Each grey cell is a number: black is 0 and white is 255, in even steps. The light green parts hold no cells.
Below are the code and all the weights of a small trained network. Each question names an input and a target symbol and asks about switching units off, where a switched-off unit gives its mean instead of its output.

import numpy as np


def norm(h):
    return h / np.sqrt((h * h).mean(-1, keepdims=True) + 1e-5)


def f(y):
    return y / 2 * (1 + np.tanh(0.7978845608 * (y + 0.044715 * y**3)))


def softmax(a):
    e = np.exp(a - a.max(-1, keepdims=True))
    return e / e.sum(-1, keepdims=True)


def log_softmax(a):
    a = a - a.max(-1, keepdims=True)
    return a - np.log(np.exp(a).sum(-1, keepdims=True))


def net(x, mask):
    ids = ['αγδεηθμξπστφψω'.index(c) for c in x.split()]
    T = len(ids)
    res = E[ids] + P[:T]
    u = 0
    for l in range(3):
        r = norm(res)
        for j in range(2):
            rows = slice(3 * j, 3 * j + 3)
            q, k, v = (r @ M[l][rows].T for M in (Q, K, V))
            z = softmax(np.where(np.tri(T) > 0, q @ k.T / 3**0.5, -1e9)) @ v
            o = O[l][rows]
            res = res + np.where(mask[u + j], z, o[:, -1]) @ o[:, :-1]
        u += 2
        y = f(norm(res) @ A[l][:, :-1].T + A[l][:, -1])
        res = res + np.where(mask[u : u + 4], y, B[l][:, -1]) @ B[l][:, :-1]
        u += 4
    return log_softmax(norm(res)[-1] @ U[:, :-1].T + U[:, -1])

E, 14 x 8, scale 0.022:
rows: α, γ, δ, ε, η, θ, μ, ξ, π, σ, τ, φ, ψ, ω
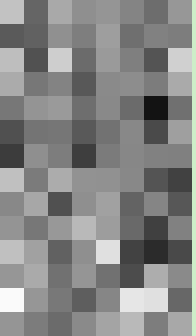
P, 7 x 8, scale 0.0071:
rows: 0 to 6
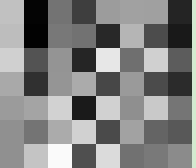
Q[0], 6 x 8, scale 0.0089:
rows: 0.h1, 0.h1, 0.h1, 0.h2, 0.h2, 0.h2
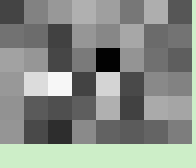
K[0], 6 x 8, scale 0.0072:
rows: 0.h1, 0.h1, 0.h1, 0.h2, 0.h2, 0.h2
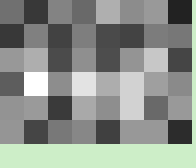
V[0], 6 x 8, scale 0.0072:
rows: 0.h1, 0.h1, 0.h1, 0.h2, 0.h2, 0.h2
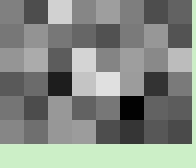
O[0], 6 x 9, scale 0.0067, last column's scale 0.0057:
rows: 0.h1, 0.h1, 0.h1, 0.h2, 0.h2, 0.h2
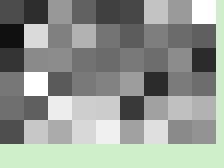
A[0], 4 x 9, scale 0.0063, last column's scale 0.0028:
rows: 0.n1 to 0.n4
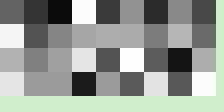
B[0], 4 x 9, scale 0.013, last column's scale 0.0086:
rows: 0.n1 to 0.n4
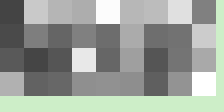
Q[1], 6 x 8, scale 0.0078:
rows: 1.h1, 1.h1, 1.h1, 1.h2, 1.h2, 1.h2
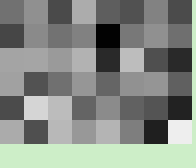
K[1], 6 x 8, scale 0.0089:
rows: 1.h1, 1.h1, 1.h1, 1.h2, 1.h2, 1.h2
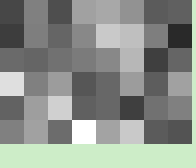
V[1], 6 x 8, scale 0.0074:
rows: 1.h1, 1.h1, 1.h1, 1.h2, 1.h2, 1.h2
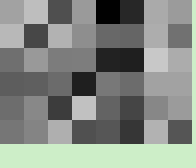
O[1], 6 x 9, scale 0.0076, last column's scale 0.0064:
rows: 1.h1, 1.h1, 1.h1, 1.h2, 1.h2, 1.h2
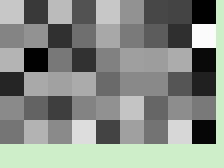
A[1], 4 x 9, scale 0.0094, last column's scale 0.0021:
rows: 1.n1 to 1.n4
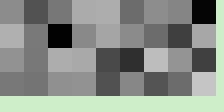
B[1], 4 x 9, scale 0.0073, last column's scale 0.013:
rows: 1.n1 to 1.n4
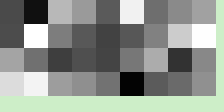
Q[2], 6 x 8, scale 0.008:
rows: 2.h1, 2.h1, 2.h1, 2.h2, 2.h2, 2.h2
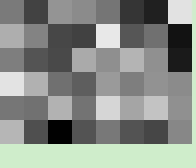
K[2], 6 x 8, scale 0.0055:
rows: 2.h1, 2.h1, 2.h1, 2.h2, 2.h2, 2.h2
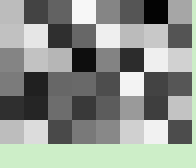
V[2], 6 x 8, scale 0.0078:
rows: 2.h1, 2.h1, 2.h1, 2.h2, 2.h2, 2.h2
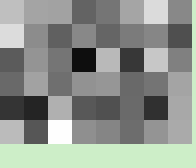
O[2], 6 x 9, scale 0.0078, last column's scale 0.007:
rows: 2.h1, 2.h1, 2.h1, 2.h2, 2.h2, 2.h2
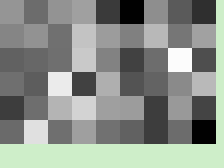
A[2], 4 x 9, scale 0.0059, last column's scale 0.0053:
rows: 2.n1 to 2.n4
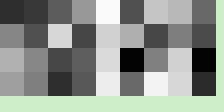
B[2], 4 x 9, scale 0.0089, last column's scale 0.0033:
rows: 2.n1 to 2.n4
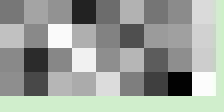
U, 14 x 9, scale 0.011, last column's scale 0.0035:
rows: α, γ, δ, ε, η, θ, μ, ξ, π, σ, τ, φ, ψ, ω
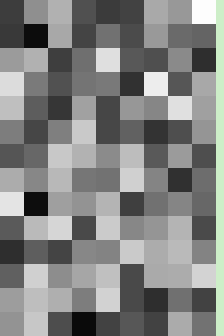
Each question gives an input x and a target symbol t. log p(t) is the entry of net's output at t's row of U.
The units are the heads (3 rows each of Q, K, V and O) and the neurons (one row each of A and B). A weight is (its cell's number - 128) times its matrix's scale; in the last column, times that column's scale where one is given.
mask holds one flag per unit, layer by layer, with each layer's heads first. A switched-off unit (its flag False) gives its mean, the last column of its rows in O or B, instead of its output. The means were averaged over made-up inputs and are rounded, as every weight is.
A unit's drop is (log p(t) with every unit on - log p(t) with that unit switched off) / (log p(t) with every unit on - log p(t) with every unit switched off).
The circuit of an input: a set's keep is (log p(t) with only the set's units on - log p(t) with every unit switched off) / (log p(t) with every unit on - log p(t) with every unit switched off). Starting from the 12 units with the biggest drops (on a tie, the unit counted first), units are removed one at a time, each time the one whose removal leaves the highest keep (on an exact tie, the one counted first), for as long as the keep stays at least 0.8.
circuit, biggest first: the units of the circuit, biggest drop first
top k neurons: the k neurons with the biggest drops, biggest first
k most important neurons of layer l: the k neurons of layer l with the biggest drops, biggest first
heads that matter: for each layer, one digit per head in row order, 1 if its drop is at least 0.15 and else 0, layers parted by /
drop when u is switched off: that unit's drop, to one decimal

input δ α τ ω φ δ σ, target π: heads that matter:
10 / 10 / 00
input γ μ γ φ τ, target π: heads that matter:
00 / 10 / 00
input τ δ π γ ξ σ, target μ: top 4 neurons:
0.n1; 1.n2; 1.n1; 0.n3
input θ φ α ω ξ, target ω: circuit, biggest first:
1.n2; 0.h2
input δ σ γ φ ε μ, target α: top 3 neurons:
0.n4; 0.n3; 1.n2
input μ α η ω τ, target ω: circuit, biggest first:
0.h2
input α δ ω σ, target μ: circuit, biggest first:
0.n1; 1.n1
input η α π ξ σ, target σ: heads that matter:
01 / 00 / 10
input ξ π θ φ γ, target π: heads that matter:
00 / 10 / 00
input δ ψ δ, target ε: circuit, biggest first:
2.h1; 0.n3
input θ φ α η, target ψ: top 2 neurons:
1.n4; 1.n2
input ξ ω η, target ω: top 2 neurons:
2.n4; 0.n1
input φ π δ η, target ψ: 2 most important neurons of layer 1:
1.n4; 1.n2
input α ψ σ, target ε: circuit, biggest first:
2.h2
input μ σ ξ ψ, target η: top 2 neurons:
0.n3; 0.n4
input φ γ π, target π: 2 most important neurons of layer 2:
2.n3; 2.n4
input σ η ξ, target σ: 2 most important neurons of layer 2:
2.n4; 2.n3
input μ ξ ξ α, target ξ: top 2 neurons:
0.n3; 1.n1
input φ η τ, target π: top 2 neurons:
2.n3; 0.n3
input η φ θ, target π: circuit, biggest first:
1.h1
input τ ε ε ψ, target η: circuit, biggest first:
0.n3; 2.h1
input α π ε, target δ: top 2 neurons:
2.n4; 1.n2
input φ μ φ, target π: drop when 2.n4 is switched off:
0.1
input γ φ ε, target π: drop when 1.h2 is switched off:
0.0
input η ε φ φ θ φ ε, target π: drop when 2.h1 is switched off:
0.1
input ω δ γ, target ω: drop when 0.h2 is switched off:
1.0
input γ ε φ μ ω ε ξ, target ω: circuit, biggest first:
0.h2
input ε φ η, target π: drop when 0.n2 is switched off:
0.4
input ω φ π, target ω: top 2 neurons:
1.n2; 0.n1
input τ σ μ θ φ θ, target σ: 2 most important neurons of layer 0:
0.n4; 0.n1
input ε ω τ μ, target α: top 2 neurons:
0.n4; 1.n2
